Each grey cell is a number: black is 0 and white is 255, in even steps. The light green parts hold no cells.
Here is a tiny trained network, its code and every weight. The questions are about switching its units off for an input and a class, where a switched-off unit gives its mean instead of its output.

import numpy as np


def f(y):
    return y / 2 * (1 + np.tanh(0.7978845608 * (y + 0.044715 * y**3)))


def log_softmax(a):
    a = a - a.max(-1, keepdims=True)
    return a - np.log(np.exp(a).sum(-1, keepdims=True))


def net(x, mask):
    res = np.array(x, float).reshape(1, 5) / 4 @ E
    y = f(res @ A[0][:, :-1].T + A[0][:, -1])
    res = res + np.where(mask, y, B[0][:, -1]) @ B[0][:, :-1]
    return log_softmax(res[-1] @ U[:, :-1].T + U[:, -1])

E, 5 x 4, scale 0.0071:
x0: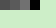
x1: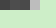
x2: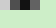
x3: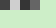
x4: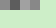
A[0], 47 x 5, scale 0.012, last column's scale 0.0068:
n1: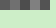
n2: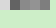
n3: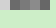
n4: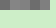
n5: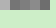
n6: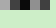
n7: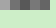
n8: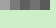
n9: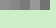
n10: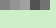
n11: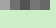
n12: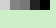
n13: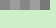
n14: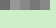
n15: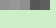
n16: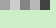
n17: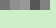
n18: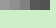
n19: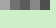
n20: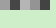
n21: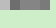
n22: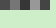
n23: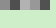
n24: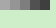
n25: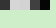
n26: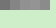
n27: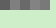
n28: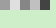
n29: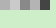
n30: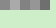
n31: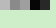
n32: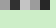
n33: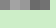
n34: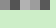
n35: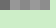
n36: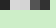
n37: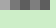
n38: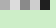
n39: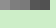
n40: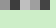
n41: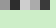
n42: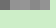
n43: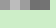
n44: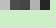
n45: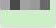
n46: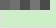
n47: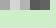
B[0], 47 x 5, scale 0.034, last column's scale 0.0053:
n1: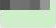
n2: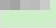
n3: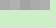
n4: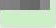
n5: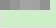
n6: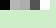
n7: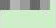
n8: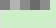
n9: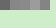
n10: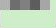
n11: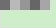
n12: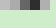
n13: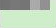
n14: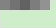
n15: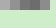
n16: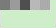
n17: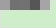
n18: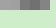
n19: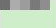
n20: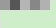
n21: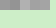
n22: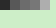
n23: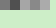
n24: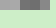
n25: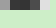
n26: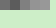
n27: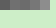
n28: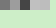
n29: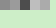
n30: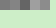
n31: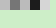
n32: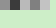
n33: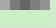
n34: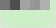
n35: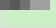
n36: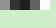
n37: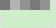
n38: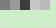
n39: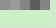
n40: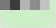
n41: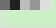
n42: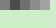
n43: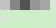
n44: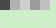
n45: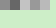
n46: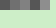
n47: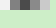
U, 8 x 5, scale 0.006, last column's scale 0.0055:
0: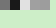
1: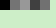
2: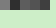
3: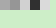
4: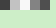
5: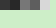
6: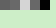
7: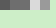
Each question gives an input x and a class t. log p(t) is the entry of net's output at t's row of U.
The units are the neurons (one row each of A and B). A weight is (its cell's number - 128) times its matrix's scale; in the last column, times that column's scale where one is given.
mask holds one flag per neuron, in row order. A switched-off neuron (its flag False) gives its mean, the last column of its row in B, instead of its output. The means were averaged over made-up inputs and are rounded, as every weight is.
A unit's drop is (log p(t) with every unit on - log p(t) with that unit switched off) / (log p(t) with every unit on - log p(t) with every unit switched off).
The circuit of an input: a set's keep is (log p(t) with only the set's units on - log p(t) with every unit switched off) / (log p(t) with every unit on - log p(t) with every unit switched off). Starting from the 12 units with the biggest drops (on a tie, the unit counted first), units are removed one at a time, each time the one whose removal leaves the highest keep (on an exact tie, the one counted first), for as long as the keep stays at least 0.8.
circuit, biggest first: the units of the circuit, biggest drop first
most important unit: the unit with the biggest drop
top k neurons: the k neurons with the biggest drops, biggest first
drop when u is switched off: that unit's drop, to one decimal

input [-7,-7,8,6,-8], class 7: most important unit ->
n38
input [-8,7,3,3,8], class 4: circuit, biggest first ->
(n44; n6)
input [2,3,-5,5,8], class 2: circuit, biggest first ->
(n6; n36)
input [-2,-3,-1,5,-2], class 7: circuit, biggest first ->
(n31; n28)
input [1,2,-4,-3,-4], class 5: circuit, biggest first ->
(n2; n3)
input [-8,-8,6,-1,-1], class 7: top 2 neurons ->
(n38; n29)
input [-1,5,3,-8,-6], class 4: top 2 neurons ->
(n6; n44)
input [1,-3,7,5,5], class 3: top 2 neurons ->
(n12; n31)
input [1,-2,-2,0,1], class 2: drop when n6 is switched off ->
0.2
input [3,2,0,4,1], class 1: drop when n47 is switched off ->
0.3
